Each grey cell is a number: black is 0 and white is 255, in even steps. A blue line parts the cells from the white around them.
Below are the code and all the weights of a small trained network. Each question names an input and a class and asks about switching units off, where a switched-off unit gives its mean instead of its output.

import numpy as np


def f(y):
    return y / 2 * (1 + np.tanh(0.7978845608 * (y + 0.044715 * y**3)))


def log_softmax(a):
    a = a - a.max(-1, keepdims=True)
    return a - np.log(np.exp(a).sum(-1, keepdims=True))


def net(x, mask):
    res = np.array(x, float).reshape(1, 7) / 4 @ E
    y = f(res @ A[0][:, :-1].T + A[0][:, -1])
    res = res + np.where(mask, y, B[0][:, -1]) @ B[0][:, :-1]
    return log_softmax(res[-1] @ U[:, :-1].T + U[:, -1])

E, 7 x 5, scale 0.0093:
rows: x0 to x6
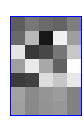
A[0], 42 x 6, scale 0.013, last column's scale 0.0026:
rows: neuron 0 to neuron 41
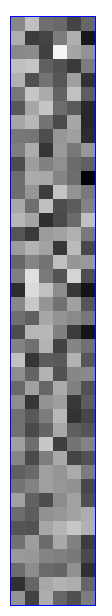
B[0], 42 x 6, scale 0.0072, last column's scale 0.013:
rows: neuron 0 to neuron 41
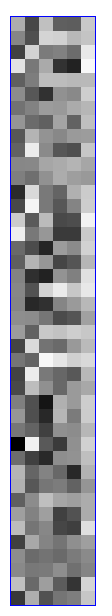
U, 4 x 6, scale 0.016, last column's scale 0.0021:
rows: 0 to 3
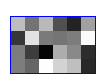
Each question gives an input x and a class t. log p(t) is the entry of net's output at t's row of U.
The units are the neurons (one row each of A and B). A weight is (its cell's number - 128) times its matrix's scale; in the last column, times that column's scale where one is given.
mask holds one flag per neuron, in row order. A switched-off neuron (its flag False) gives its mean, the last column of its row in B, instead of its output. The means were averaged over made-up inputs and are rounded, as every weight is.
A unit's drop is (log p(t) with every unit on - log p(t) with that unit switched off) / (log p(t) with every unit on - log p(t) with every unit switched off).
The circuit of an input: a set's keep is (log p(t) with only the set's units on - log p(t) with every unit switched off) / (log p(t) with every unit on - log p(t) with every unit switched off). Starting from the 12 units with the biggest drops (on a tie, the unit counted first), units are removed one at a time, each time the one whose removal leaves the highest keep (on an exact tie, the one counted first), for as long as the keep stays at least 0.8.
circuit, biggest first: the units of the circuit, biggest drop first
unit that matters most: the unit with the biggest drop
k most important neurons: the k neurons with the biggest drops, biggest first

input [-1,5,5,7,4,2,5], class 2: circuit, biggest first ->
neuron 18
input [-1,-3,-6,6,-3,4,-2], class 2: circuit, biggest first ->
neuron 18; neuron 20
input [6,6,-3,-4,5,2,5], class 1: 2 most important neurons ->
neuron 12; neuron 2
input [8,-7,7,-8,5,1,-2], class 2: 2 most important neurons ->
neuron 27; neuron 31
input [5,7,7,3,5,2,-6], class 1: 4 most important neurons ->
neuron 2; neuron 12; neuron 19; neuron 17
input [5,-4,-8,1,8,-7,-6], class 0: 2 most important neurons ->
neuron 40; neuron 15
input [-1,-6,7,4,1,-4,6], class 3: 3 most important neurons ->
neuron 24; neuron 1; neuron 4
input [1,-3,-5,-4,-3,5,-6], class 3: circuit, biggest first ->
neuron 19; neuron 22
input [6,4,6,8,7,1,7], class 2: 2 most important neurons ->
neuron 18; neuron 5
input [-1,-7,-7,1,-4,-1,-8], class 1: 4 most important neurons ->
neuron 30; neuron 13; neuron 24; neuron 23
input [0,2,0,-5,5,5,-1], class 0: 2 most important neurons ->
neuron 15; neuron 40
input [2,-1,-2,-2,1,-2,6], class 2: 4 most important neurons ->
neuron 24; neuron 3; neuron 14; neuron 1
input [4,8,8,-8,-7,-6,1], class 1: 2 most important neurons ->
neuron 9; neuron 12
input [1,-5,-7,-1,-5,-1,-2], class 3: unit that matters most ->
neuron 19
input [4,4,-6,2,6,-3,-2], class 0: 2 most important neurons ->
neuron 40; neuron 36
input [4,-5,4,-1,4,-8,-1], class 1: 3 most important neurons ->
neuron 3; neuron 14; neuron 30
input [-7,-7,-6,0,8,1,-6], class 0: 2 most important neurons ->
neuron 40; neuron 15
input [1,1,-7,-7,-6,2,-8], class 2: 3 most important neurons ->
neuron 28; neuron 27; neuron 31
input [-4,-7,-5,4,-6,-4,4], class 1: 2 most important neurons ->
neuron 30; neuron 13
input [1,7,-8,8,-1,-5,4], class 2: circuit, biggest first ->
neuron 18
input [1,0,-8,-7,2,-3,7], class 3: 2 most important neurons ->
neuron 19; neuron 22
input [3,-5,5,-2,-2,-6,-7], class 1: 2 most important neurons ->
neuron 19; neuron 30
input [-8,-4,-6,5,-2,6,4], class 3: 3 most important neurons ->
neuron 19; neuron 22; neuron 27
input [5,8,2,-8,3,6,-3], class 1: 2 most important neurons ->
neuron 2; neuron 12
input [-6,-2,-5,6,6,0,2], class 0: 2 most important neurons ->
neuron 40; neuron 36
